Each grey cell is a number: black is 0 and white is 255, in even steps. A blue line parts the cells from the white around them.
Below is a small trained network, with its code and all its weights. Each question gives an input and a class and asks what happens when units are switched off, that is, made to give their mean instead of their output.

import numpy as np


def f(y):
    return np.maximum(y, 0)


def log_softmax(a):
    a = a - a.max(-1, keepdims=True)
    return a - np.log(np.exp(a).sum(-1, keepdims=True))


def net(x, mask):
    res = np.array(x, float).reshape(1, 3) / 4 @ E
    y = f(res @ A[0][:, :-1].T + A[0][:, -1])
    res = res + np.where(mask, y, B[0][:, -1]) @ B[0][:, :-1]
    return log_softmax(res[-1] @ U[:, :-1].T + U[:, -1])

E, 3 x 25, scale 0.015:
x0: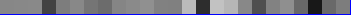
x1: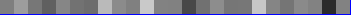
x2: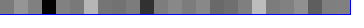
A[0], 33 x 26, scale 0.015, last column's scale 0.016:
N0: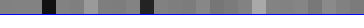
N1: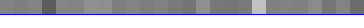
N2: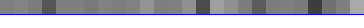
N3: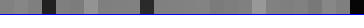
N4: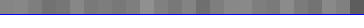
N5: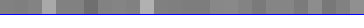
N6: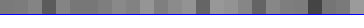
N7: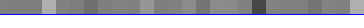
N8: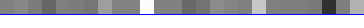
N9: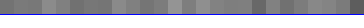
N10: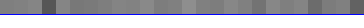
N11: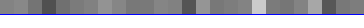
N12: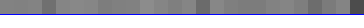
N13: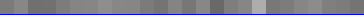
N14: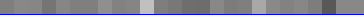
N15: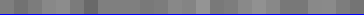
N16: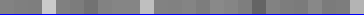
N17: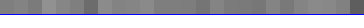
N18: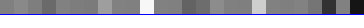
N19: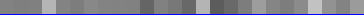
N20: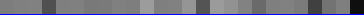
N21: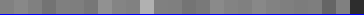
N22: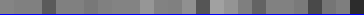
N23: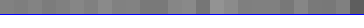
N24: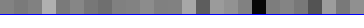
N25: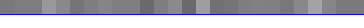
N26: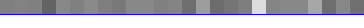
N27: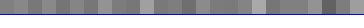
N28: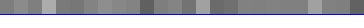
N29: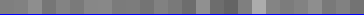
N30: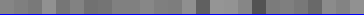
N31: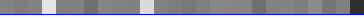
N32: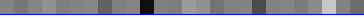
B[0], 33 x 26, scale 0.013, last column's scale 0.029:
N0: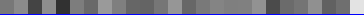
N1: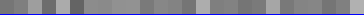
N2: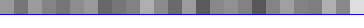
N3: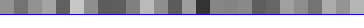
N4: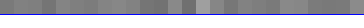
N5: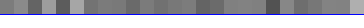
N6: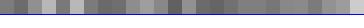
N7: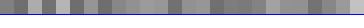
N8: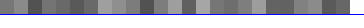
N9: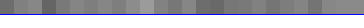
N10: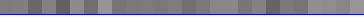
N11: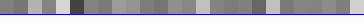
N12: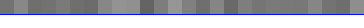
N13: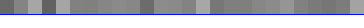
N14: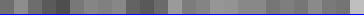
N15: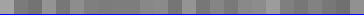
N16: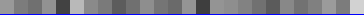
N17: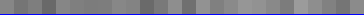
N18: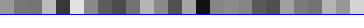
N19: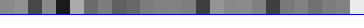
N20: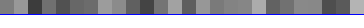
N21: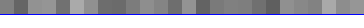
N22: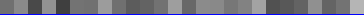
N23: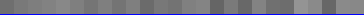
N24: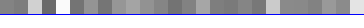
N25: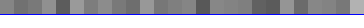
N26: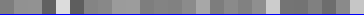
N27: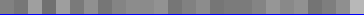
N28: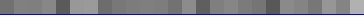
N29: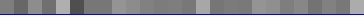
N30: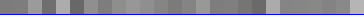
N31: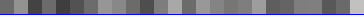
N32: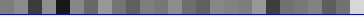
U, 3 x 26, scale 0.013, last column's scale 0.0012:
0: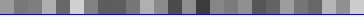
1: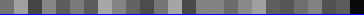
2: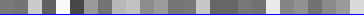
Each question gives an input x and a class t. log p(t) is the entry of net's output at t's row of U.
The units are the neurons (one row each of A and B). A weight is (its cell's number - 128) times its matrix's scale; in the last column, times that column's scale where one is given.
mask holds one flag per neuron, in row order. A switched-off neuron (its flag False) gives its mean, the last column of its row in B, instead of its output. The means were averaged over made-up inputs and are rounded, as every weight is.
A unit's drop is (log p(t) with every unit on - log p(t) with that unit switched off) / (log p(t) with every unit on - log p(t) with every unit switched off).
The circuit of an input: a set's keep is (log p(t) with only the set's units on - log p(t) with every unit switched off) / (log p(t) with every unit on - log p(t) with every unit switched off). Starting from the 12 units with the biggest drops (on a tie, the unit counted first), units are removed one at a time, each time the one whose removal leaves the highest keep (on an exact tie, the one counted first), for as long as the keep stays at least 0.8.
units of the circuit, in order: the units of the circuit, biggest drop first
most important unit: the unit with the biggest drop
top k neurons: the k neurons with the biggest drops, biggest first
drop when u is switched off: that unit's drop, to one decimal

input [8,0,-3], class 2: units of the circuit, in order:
(N24)
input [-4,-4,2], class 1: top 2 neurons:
(N18 N2)
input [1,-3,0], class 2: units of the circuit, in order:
(N18 N19 N0)
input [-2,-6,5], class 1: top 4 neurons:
(N18 N0 N32 N2)
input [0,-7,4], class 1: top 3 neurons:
(N18 N32 N0)
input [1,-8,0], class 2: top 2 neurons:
(N24 N18)
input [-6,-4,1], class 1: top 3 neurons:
(N18 N2 N3)
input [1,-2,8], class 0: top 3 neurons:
(N3 N8 N31)
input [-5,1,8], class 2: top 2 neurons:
(N11 N26)
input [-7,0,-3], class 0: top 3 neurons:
(N8 N0 N20)
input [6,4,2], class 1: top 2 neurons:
(N20 N8)
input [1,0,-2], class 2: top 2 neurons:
(N18 N19)
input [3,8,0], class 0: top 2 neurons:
(N18 N31)
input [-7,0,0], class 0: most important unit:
N19
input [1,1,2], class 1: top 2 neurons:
(N24 N18)
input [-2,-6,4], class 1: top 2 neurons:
(N18 N32)
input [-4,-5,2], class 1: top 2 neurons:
(N18 N2)
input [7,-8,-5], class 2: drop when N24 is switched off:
1.0
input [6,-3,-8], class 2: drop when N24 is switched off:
0.8
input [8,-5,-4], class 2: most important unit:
N24
